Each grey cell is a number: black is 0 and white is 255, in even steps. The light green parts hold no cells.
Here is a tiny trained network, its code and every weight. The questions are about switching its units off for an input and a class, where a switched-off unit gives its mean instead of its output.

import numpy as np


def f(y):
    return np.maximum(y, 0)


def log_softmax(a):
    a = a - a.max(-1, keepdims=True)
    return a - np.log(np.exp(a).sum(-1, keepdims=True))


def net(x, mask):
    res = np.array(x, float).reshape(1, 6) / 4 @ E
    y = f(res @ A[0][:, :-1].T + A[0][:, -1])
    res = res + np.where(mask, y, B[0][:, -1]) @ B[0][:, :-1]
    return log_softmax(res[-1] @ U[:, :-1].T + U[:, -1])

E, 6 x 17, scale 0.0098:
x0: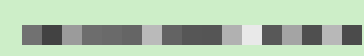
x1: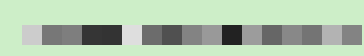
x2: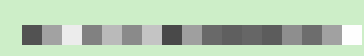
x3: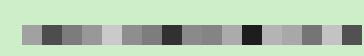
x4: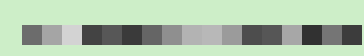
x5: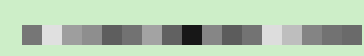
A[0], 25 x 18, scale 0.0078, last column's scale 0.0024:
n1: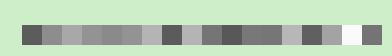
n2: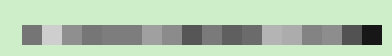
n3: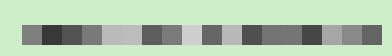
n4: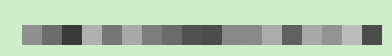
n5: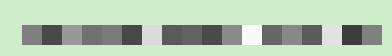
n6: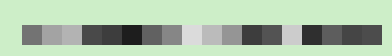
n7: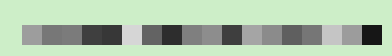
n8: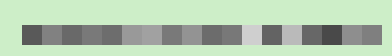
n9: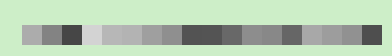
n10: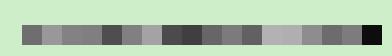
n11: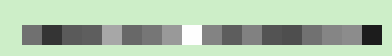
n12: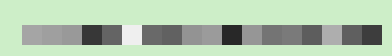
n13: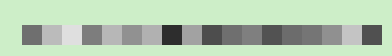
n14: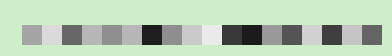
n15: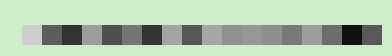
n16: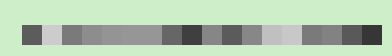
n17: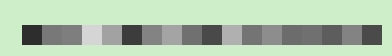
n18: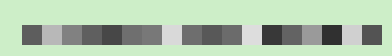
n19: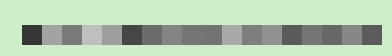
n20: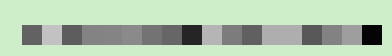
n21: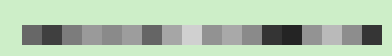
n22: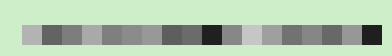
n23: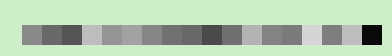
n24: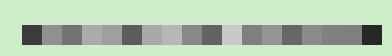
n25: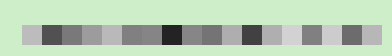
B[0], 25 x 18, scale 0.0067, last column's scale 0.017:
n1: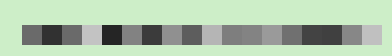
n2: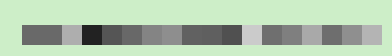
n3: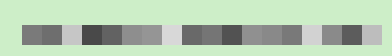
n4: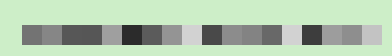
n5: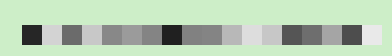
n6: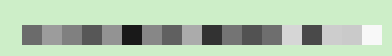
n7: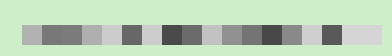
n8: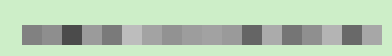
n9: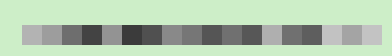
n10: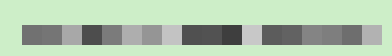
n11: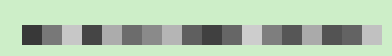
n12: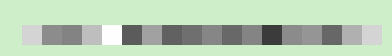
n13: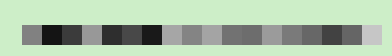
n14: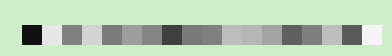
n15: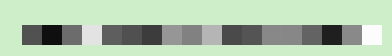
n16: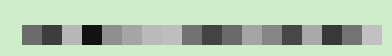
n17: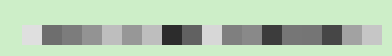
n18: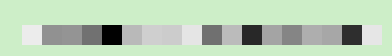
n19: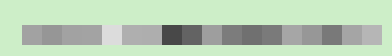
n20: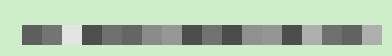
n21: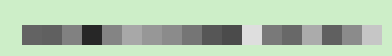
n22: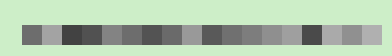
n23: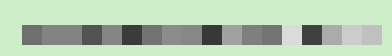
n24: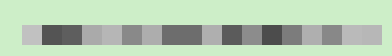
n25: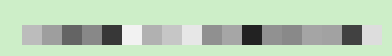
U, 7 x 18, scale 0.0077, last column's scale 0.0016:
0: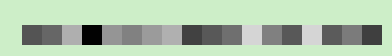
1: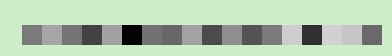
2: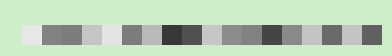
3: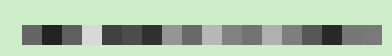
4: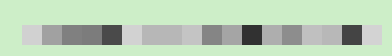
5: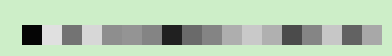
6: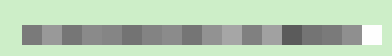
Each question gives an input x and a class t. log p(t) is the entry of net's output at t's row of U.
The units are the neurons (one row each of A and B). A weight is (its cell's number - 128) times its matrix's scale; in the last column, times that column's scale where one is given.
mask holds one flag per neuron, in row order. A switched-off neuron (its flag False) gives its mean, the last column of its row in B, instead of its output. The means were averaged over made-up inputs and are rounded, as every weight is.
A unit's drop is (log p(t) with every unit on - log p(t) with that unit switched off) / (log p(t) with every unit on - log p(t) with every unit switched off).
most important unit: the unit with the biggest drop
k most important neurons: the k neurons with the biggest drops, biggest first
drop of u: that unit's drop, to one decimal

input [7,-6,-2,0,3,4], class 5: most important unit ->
n5
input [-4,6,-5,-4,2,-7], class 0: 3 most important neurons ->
(n11, n21, n17)
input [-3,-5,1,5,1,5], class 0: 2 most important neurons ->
(n18, n16)
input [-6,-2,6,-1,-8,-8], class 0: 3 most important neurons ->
(n21, n11, n6)
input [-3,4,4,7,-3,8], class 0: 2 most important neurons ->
(n16, n18)
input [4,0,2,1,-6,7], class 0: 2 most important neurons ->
(n16, n6)
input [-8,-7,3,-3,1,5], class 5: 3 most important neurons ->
(n14, n7, n12)
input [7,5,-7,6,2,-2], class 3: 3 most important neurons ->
(n15, n14, n18)
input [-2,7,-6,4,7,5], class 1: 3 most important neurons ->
(n6, n17, n24)
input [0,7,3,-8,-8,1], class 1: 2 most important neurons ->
(n23, n4)
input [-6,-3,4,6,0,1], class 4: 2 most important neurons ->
(n25, n5)
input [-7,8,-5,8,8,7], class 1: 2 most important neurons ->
(n6, n18)
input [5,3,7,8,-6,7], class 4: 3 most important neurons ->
(n25, n15, n11)
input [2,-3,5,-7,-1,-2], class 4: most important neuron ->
(n18)
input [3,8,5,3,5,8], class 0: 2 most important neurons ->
(n16, n2)
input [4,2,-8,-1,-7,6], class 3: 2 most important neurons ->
(n15, n6)
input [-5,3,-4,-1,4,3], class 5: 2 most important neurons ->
(n14, n13)
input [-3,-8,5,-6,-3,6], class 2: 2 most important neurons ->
(n17, n19)
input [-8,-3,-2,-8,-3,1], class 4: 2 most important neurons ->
(n18, n5)
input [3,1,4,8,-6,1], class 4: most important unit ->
n25
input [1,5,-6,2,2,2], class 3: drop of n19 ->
0.3
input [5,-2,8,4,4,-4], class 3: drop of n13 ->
0.4
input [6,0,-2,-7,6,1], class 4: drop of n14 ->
0.4
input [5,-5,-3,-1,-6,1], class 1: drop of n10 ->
0.0
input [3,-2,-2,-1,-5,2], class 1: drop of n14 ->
0.1
